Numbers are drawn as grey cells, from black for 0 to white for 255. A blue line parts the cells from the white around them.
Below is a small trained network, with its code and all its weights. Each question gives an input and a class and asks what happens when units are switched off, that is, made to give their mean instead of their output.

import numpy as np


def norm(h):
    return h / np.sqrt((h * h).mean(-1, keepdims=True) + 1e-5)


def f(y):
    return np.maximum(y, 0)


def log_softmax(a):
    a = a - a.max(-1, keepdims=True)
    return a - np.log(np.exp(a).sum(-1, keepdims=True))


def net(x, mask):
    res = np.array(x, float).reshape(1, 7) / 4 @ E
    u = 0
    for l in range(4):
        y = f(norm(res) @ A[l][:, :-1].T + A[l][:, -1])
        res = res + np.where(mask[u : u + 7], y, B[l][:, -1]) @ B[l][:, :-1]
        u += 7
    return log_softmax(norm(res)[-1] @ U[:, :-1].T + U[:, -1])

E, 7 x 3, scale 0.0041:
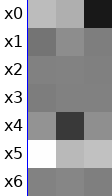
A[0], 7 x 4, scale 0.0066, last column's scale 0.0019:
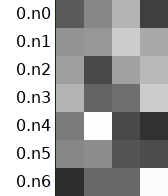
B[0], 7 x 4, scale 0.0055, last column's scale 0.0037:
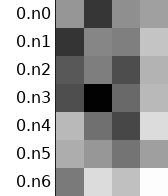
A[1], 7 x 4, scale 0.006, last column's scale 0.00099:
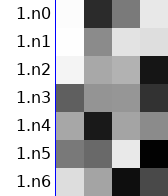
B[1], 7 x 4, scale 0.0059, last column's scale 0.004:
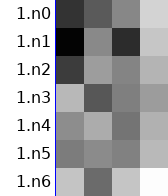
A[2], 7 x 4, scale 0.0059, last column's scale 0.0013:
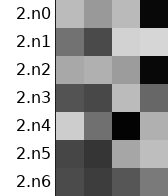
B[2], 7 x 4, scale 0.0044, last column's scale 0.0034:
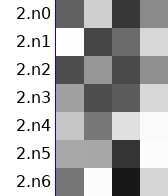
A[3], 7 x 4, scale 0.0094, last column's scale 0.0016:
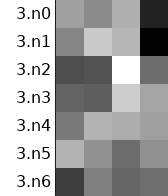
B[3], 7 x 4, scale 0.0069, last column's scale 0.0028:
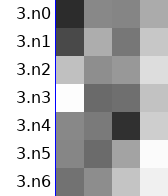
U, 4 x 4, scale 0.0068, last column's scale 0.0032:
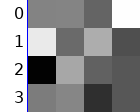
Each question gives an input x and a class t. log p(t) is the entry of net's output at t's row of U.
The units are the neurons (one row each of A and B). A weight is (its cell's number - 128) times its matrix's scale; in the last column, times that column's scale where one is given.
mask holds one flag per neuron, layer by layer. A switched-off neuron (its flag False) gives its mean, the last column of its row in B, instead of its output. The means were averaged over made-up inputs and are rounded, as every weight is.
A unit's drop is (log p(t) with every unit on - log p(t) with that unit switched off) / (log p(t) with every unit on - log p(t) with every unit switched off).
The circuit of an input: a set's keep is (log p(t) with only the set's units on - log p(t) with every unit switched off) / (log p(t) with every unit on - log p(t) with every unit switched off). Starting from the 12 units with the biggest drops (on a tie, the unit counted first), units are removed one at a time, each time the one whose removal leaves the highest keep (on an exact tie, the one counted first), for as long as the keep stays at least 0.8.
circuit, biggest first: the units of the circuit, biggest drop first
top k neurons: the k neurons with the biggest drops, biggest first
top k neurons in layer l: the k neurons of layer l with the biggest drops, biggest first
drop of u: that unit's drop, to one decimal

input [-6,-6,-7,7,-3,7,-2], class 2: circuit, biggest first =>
1.n1
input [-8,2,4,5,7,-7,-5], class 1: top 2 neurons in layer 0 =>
0.n6, 0.n4
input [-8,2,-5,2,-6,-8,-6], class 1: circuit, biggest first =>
1.n1, 3.n2, 3.n3
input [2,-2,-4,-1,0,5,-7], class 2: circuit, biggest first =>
1.n1, 1.n2
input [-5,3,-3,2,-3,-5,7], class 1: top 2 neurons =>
0.n6, 1.n1
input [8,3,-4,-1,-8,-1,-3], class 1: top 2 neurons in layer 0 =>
0.n4, 0.n6
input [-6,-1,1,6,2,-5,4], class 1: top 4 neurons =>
0.n6, 1.n1, 0.n4, 0.n3
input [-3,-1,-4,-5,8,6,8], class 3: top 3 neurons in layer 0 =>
0.n6, 0.n3, 0.n2
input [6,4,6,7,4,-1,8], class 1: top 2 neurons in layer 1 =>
1.n6, 1.n1
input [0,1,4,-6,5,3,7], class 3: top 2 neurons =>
0.n3, 1.n6
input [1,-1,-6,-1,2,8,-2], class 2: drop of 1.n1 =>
1.0
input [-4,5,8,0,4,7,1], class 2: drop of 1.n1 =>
1.2
